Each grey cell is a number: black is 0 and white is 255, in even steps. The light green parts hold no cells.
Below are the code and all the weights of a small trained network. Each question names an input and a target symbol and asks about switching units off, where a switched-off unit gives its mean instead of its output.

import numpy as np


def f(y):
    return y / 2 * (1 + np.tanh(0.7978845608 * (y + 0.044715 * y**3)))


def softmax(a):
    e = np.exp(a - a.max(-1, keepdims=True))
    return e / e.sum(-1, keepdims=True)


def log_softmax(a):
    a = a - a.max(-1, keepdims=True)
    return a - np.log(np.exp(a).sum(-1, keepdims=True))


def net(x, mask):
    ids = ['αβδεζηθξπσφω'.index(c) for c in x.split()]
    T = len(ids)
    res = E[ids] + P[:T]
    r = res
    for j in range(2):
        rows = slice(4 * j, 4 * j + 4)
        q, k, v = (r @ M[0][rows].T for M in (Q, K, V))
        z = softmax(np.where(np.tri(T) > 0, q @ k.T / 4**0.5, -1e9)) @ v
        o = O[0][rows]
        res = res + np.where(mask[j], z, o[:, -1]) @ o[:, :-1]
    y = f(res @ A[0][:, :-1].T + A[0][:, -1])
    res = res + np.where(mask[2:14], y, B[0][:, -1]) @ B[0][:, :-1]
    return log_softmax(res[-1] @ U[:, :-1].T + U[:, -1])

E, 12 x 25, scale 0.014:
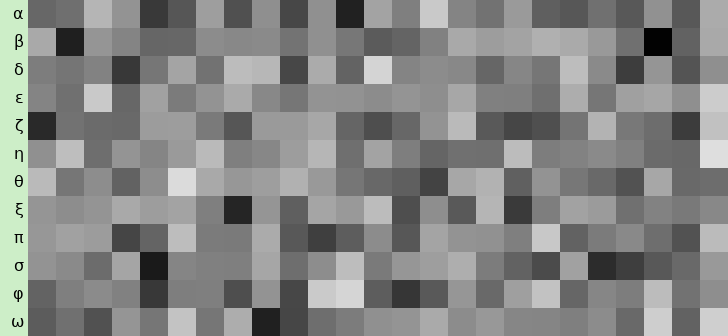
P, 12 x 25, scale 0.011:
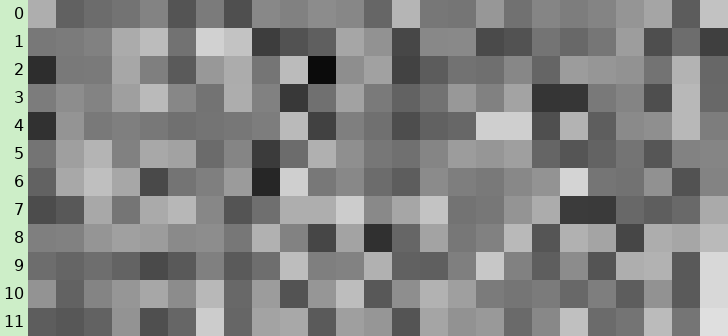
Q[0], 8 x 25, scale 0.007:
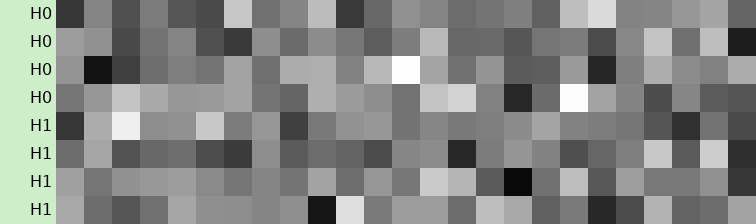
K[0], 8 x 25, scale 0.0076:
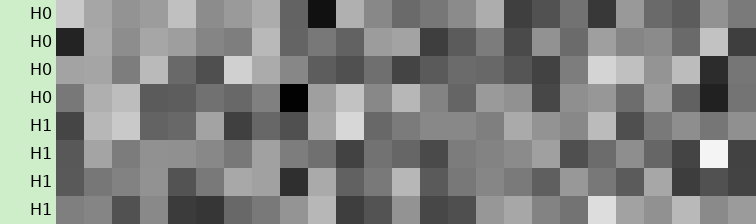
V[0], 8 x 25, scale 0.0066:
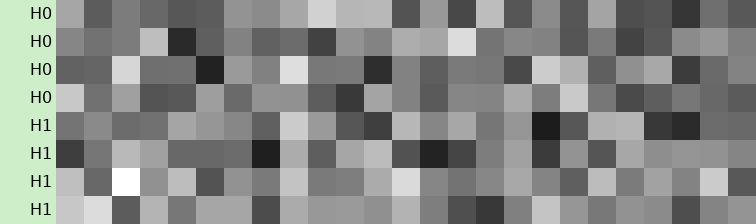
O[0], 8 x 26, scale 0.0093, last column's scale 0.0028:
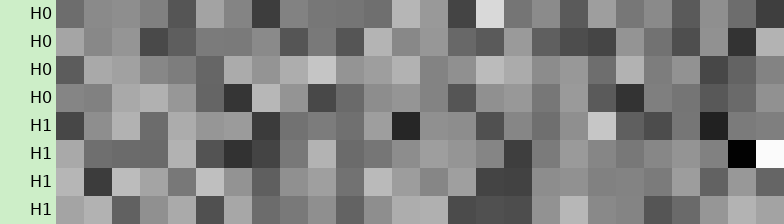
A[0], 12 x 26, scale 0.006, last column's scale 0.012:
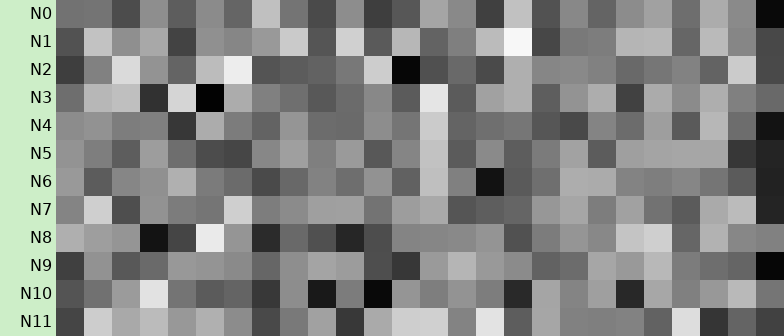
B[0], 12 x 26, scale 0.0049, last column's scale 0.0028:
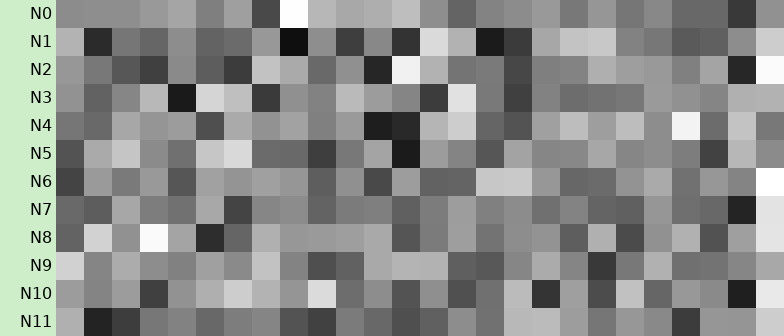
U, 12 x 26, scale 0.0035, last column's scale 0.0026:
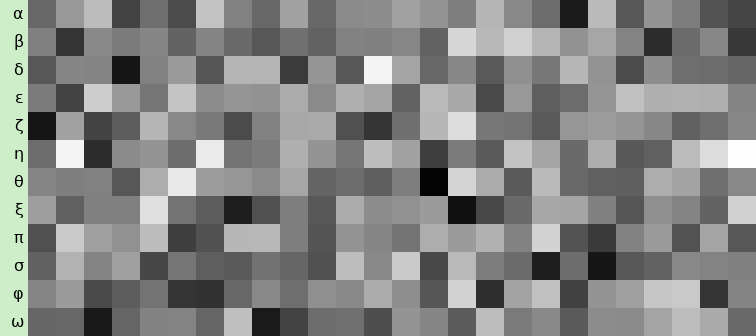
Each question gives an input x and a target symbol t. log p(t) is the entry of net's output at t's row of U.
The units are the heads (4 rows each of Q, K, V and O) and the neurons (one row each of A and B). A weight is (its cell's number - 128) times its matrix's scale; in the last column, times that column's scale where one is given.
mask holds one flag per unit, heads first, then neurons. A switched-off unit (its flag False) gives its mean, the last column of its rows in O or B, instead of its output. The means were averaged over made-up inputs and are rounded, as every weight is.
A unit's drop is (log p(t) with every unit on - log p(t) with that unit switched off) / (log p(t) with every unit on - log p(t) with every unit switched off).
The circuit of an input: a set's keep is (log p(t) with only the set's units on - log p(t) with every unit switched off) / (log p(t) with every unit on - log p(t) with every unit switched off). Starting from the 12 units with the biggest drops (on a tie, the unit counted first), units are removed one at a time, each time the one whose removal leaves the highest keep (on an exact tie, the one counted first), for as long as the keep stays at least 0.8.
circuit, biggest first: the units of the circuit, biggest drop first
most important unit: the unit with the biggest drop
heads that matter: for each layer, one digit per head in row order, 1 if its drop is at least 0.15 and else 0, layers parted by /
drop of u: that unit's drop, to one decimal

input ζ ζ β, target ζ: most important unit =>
H1
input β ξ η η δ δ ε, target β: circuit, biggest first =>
H0, N11
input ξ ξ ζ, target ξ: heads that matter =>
01
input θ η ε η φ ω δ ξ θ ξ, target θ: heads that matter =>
10
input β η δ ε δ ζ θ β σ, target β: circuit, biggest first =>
H0, N11
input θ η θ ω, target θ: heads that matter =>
10
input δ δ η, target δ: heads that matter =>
01
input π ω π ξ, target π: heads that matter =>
10
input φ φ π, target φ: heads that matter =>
01
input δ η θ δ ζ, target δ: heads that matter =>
01
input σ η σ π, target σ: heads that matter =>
10
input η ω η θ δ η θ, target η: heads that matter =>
01
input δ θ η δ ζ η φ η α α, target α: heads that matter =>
10
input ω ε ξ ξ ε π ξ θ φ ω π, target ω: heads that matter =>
01
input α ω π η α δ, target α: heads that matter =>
10
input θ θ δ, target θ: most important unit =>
H0
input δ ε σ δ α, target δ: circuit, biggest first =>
H1, N2
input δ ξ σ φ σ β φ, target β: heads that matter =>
10
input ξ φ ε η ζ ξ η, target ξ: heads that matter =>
01
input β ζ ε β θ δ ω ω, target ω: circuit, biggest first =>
H1
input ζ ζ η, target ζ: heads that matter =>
01
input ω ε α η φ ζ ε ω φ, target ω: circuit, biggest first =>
H1, N1
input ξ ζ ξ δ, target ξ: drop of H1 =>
0.5
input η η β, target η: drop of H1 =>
0.4
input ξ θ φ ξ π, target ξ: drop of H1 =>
0.6
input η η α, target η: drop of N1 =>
0.0
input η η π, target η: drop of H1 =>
0.5
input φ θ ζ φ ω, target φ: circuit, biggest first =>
H1
